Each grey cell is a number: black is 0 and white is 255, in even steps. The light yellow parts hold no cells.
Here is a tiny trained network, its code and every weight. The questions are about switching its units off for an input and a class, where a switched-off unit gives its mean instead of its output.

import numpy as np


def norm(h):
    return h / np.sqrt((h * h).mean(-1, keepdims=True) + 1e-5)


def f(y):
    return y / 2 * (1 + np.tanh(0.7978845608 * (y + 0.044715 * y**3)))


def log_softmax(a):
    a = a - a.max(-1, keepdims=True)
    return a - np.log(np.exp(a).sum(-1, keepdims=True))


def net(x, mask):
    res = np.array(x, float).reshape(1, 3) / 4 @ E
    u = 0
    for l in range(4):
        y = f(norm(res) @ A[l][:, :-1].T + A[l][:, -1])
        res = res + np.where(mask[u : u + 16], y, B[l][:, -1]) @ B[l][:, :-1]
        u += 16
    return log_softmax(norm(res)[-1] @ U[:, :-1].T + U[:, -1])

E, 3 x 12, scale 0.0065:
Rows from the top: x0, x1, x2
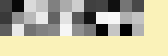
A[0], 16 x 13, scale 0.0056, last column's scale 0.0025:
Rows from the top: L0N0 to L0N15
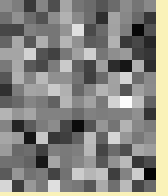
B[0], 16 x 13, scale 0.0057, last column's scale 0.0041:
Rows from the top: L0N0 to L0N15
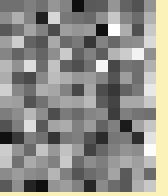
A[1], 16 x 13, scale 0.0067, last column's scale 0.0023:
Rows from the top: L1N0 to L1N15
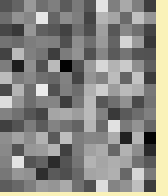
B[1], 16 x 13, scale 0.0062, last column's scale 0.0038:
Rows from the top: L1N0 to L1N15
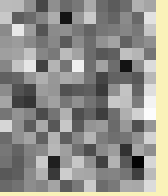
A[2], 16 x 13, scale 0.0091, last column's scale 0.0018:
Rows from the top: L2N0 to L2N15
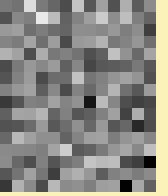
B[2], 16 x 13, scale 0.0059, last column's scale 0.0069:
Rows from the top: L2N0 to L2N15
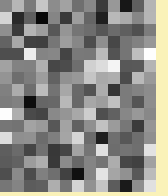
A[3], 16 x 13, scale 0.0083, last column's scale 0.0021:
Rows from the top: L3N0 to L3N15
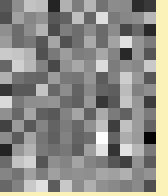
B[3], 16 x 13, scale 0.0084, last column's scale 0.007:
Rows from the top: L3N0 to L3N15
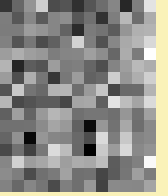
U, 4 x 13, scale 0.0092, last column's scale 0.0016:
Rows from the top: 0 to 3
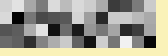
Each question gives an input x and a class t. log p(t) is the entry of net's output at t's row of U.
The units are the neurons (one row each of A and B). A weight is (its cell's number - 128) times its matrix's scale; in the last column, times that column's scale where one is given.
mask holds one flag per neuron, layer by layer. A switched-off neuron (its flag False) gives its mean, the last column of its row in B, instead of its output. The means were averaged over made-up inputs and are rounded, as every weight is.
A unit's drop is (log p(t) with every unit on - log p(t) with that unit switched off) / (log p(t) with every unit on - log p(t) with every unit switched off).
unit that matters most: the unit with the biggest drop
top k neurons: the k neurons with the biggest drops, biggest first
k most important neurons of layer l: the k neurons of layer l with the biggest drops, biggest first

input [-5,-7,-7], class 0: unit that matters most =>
L1N5
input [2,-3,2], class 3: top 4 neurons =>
(L2N4; L1N1; L0N7; L2N12)
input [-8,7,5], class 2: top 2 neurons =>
(L1N13; L0N12)
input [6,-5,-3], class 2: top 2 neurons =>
(L0N7; L0N8)
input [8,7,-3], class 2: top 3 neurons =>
(L0N2; L2N0; L1N8)
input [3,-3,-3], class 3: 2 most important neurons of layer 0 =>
(L0N15; L0N5)
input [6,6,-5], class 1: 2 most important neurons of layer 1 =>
(L1N15; L1N1)
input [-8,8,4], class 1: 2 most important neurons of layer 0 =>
(L0N2; L0N6)
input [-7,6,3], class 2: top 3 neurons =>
(L1N13; L0N12; L0N11)
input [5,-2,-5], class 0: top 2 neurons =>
(L0N11; L1N2)
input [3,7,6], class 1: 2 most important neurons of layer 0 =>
(L0N10; L0N15)
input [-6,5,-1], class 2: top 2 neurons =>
(L1N13; L0N12)
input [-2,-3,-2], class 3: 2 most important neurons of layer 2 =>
(L2N12; L2N1)
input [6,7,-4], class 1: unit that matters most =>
L2N1
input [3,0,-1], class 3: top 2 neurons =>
(L1N10; L1N5)
